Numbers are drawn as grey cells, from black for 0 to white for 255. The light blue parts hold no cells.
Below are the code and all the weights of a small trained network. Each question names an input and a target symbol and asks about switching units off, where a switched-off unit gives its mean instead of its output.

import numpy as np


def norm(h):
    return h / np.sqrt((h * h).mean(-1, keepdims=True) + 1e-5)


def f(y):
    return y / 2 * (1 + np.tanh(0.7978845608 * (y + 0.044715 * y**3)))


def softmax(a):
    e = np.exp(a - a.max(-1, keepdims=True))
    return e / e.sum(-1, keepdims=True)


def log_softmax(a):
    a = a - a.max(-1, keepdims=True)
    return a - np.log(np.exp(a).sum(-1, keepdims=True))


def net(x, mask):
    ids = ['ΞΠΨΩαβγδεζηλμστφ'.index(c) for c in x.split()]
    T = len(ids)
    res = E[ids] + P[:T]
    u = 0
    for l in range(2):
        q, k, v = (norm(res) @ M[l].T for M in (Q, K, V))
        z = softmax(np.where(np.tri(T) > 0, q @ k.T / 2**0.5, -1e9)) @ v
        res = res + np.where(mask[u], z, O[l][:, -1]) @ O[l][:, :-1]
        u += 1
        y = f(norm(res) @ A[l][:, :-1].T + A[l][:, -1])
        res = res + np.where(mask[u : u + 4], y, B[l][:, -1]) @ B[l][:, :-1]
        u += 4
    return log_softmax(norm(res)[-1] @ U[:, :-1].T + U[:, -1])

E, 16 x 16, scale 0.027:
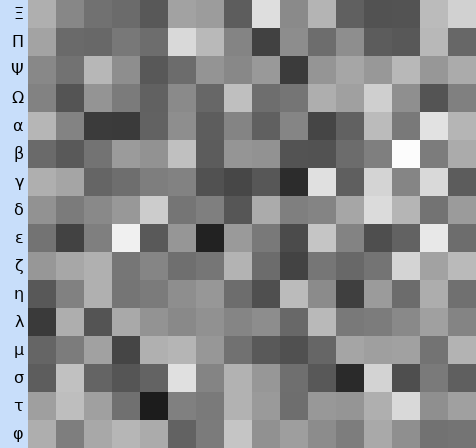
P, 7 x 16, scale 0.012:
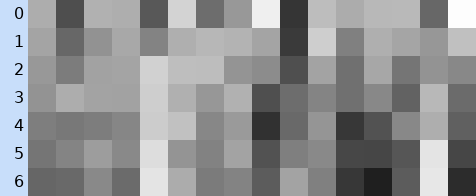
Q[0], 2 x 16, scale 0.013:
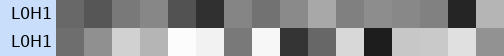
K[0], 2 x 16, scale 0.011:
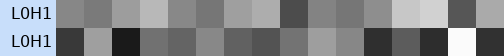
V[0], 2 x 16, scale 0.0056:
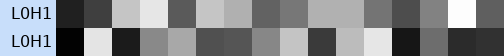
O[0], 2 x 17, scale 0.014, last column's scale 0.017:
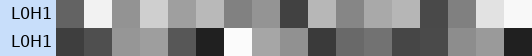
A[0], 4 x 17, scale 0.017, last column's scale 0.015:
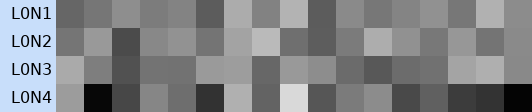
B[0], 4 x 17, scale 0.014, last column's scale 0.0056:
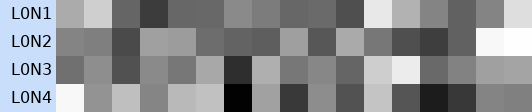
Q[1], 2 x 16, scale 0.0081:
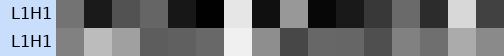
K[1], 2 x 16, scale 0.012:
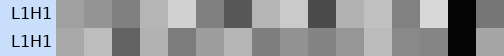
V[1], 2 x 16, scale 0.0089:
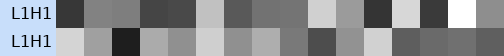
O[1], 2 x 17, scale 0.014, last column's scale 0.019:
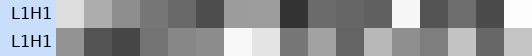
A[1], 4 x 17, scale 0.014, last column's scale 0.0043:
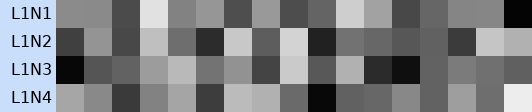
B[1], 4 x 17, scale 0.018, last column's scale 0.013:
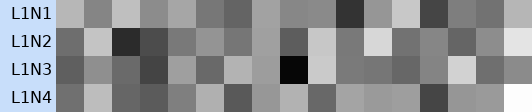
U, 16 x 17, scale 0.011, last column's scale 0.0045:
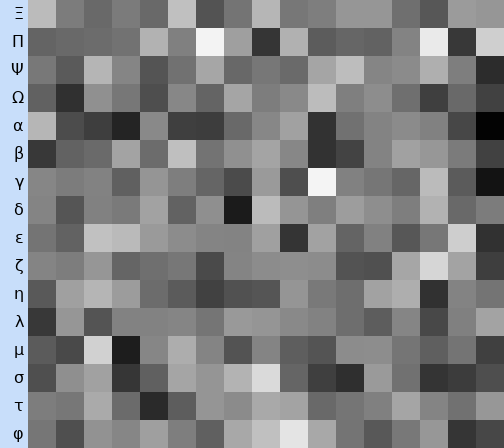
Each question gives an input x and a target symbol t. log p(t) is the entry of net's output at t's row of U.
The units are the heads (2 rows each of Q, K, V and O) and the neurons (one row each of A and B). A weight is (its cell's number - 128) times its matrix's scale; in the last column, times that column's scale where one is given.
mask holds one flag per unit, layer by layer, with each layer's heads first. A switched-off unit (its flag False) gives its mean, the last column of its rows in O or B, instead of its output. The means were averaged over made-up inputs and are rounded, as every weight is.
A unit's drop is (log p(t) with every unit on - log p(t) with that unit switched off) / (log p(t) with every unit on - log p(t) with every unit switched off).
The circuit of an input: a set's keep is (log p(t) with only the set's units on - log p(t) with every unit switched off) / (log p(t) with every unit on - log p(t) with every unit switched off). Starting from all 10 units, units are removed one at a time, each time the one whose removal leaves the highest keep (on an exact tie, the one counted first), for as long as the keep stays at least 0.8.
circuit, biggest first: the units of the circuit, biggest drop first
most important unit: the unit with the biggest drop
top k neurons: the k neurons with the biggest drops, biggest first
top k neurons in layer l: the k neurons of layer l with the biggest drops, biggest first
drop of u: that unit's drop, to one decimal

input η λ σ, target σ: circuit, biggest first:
(L0H1)
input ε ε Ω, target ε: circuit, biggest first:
(L0H1 L1N2 L0N2)
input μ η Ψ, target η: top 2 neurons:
(L1N4 L0N2)
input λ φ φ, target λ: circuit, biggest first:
(L0H1 L1H1 L1N2)
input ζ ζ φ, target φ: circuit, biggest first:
(L1H1 L0H1 L1N4 L1N2)
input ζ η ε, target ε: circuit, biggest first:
(L0H1 L1N2)
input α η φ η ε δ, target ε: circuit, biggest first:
(L0H1 L1N2 L0N2)
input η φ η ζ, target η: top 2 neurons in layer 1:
(L1N4 L1N2)
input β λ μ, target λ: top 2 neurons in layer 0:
(L0N1 L0N2)
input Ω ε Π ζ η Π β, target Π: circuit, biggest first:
(L0H1 L1H1)
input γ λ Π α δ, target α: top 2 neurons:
(L0N2 L1N4)
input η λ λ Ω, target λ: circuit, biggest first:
(L0H1 L1N2 L1H1)
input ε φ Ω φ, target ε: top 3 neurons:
(L1N2 L0N2 L0N1)
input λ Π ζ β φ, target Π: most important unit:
L1H1
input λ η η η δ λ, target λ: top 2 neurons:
(L1N2 L1N4)
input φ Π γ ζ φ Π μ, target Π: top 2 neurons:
(L0N2 L1N1)
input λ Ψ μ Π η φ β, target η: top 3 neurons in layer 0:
(L0N2 L0N3 L0N1)
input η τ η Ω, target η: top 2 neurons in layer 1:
(L1N4 L1N2)
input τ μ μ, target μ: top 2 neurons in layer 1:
(L1N2 L1N4)
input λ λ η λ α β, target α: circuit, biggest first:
(L0H1)
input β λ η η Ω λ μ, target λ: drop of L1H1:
0.2
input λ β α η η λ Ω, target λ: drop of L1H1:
0.3
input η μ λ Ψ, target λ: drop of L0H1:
1.4
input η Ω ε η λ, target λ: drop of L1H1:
0.2
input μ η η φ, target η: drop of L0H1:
0.3
